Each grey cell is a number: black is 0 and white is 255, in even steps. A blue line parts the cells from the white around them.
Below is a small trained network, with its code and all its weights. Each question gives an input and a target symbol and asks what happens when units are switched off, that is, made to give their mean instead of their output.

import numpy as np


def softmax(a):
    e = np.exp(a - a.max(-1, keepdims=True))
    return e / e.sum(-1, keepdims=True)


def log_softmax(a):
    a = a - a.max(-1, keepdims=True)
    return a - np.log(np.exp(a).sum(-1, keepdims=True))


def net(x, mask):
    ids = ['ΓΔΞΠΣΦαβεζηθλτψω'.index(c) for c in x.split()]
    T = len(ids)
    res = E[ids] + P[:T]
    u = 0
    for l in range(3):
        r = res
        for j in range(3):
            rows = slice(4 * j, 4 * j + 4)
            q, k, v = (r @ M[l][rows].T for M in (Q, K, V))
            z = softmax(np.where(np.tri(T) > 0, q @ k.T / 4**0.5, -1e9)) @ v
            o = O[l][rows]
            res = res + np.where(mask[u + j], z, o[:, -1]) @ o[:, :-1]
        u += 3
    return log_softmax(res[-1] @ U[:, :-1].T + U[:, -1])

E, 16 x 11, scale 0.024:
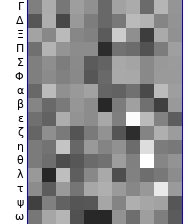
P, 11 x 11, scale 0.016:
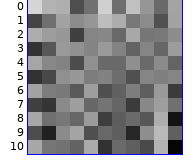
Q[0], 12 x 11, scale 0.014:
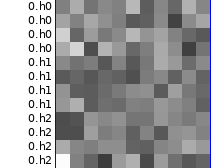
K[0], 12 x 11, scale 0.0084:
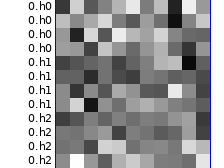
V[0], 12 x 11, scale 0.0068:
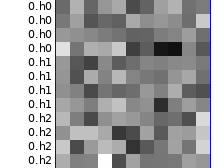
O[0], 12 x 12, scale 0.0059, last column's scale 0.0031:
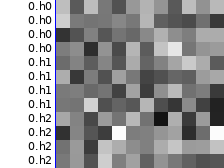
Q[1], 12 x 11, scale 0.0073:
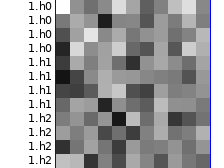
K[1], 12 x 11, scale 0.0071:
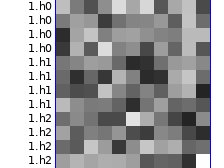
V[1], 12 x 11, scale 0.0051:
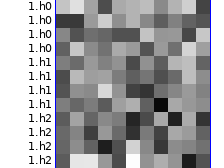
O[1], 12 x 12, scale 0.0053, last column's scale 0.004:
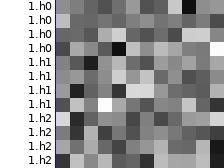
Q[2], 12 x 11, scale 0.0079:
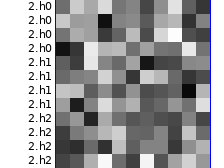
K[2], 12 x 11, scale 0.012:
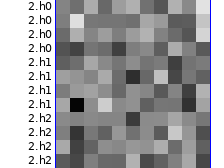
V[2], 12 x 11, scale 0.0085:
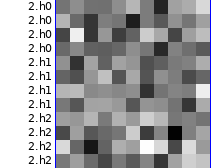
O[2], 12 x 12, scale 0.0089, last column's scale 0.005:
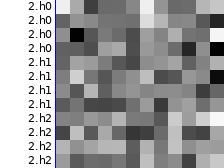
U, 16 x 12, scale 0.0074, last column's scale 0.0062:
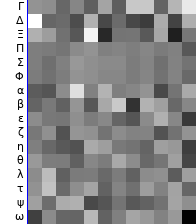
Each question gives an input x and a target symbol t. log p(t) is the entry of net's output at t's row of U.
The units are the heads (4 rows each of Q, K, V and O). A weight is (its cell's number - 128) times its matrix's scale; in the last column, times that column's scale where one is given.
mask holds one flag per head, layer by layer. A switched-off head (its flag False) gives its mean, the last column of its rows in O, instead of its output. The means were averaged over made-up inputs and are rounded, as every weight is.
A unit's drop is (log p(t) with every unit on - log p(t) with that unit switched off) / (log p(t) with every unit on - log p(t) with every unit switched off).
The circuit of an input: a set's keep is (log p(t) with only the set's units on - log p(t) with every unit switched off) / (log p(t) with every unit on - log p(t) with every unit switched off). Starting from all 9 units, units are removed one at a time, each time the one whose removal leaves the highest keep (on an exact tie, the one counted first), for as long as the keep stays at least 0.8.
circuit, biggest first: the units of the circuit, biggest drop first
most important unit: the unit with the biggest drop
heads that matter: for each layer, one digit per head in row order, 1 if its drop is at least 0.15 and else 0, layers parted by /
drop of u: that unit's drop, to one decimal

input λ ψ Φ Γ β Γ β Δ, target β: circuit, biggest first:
[2.h1, 1.h1]
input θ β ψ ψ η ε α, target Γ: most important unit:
0.h0
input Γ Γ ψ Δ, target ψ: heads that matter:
101 / 000 / 000
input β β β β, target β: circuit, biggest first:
[2.h1, 0.h2]
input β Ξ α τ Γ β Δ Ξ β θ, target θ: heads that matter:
000 / 000 / 101
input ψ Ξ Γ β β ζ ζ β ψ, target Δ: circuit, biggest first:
[0.h0, 1.h2]
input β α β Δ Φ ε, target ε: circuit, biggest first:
[0.h0, 2.h0, 2.h2]
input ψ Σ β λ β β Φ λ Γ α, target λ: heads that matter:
100 / 000 / 101
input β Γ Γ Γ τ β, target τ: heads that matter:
000 / 000 / 101
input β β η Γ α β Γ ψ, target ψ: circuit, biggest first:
[0.h2, 2.h1, 0.h0]
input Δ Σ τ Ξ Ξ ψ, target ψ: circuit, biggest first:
[0.h2, 0.h0, 2.h1]
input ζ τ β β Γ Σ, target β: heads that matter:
000 / 101 / 110
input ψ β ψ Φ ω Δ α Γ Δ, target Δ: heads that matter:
110 / 101 / 000
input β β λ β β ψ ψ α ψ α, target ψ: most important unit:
0.h2
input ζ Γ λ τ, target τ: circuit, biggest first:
[2.h0, 0.h1, 2.h2]
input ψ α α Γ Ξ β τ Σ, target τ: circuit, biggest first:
[2.h0, 2.h2, 1.h2]
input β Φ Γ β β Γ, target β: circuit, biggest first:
[2.h1, 0.h2]
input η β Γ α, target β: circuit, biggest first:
[0.h2, 2.h1]
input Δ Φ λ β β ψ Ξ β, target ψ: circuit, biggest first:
[0.h2, 1.h2]
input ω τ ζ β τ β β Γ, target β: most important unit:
1.h1
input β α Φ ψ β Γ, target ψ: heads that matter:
001 / 000 / 000
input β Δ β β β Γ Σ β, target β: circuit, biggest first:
[2.h1, 1.h1]
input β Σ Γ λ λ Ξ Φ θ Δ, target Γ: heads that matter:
010 / 110 / 010
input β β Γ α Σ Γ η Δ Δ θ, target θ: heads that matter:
100 / 000 / 101
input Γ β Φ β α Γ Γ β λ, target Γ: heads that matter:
100 / 000 / 000
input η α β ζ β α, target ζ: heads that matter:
100 / 100 / 101
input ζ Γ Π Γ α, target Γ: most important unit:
0.h0
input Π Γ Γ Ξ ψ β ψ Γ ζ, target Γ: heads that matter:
100 / 000 / 010
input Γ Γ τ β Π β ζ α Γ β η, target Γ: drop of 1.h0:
0.1
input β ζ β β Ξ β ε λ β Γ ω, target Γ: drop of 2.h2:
0.0
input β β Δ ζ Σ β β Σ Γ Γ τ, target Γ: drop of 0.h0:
0.8
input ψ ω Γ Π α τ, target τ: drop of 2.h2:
0.1
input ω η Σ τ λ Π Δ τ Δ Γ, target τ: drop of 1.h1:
0.2
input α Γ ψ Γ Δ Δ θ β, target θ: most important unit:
2.h2
